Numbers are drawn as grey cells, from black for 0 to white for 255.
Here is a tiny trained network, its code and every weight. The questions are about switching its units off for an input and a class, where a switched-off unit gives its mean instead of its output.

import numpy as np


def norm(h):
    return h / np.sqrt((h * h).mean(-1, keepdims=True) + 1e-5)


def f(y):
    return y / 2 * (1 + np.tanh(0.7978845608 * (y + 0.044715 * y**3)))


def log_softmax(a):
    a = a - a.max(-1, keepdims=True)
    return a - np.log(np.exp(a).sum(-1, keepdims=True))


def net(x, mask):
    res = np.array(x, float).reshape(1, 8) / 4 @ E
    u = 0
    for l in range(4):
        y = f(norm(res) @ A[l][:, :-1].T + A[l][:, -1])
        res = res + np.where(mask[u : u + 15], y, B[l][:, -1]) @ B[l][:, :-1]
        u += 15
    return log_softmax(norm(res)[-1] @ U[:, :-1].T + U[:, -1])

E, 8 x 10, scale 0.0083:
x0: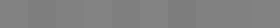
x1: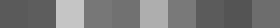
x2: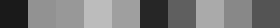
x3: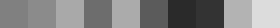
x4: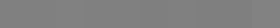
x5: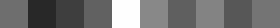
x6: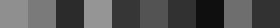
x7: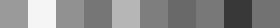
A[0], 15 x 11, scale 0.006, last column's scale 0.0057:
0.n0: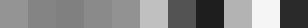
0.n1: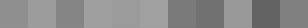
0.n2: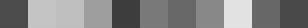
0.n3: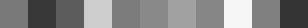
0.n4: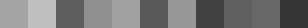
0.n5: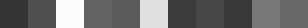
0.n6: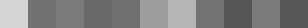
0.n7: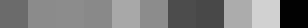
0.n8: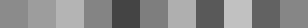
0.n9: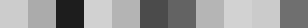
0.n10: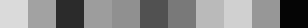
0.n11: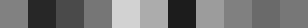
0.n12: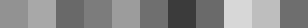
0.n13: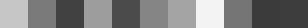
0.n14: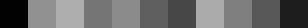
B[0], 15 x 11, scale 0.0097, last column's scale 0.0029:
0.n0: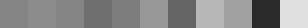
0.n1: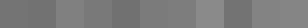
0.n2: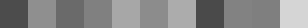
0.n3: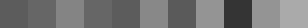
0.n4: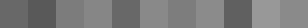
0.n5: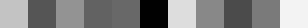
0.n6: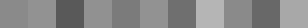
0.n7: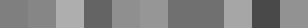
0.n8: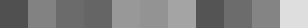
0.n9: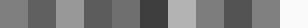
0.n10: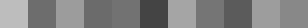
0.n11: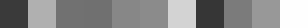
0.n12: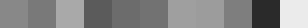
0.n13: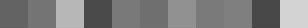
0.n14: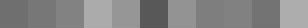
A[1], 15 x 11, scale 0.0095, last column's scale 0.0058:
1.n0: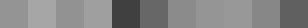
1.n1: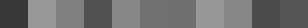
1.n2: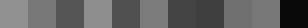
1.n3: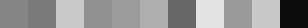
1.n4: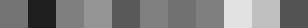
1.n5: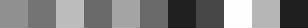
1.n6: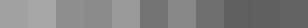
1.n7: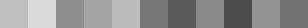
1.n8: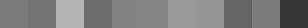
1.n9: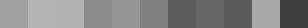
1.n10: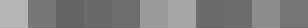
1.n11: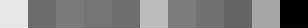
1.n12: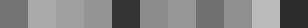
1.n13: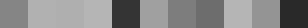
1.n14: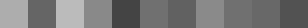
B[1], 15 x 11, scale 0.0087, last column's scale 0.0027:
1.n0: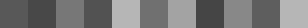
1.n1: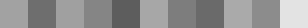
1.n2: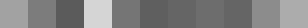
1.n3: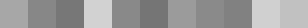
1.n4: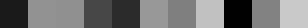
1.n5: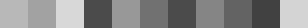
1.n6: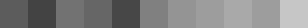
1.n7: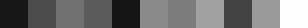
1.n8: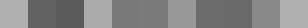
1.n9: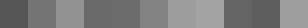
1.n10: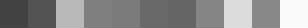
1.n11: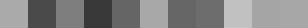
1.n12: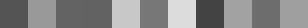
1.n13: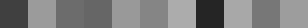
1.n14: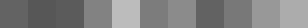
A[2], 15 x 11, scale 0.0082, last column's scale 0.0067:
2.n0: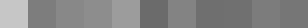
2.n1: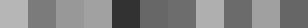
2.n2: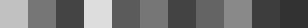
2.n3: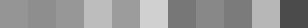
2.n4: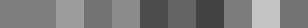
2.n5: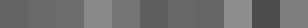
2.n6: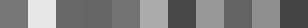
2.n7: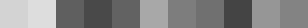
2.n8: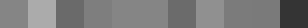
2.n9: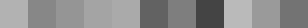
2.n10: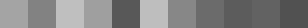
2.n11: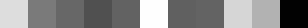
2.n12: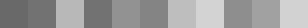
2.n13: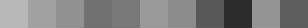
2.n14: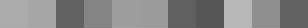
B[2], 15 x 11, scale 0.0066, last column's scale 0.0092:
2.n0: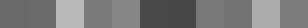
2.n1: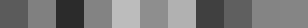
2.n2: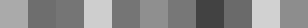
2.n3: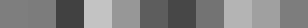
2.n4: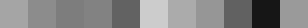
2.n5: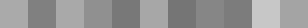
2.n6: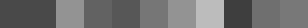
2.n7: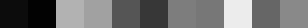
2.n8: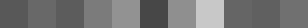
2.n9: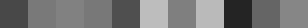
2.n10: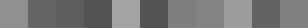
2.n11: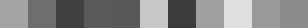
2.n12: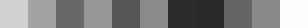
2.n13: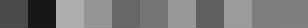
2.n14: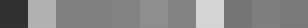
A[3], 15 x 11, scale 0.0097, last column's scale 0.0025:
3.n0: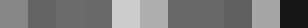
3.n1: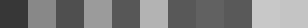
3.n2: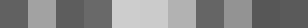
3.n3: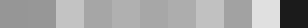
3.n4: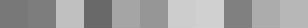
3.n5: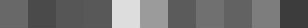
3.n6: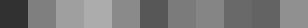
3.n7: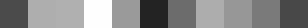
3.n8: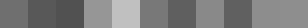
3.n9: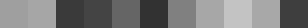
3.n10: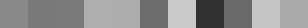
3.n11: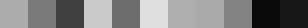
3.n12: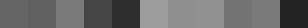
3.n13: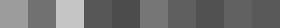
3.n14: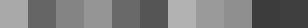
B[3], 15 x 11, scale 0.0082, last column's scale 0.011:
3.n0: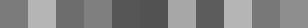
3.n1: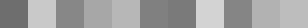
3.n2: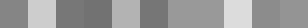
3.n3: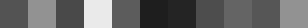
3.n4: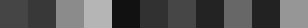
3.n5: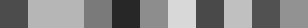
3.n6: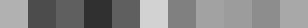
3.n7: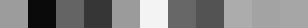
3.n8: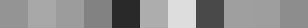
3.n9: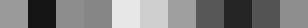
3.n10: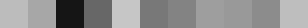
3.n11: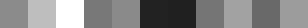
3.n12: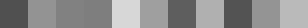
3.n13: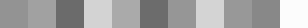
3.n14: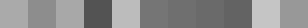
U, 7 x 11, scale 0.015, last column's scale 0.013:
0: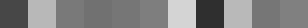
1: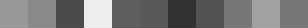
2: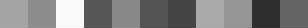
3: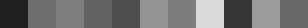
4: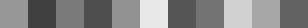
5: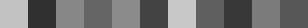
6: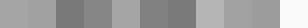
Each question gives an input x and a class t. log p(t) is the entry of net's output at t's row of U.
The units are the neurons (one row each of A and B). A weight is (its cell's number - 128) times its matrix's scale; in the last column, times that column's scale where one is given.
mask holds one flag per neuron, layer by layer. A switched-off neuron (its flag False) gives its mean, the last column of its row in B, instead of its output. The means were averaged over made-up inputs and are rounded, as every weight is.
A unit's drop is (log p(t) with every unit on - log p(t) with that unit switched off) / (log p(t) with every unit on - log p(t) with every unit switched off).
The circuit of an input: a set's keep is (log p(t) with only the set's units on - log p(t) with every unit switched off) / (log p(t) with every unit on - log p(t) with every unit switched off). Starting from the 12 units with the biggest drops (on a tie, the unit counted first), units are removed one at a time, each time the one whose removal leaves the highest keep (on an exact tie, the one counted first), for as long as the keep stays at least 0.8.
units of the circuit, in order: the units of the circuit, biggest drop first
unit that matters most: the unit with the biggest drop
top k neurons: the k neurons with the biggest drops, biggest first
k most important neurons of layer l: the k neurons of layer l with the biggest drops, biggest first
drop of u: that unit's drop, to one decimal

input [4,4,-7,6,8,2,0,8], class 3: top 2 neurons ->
(1.n7 1.n9)
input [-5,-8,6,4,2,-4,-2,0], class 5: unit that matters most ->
0.n9
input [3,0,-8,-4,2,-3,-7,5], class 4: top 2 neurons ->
(1.n11 2.n11)
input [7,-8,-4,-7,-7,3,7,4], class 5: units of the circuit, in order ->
(0.n13 3.n1)
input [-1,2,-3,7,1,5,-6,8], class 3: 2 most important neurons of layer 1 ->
(1.n7 1.n9)
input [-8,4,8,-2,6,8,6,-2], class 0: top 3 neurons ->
(0.n11 3.n5 3.n8)
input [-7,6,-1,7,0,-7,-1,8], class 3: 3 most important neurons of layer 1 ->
(1.n7 1.n9 1.n6)
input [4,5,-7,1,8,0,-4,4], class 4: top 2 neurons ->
(1.n11 2.n11)
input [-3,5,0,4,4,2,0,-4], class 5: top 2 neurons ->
(0.n5 3.n1)
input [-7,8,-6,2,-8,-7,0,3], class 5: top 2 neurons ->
(0.n5 0.n11)
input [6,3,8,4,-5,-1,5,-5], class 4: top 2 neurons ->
(3.n7 2.n12)
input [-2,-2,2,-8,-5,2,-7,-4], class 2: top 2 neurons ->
(3.n11 0.n13)
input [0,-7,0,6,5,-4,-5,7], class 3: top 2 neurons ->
(1.n7 0.n5)
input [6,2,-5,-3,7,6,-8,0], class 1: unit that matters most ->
3.n3
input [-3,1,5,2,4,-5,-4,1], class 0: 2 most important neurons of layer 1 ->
(1.n12 1.n13)
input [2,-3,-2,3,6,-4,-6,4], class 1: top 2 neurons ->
(1.n3 3.n3)
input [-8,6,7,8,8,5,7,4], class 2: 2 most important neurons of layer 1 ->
(1.n5 1.n8)
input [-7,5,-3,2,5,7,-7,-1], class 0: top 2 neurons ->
(0.n11 3.n5)
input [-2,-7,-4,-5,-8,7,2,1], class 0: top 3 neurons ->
(0.n11 0.n5 3.n5)
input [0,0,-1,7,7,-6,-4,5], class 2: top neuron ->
(1.n5)
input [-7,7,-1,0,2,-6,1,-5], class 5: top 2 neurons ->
(0.n5 0.n11)
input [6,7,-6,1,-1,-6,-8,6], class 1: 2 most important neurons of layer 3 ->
(3.n3 3.n4)
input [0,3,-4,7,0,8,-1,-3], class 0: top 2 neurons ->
(0.n11 3.n5)
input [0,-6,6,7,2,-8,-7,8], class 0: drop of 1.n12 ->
0.2
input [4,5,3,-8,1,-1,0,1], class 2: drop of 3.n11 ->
0.3
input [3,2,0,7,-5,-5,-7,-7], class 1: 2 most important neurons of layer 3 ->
(3.n4 3.n3)
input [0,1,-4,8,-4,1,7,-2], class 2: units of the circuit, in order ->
(1.n5)
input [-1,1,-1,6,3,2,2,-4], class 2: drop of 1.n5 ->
0.1
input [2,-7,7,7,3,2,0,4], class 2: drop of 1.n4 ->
-0.1
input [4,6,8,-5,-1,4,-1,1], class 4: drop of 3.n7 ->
0.2
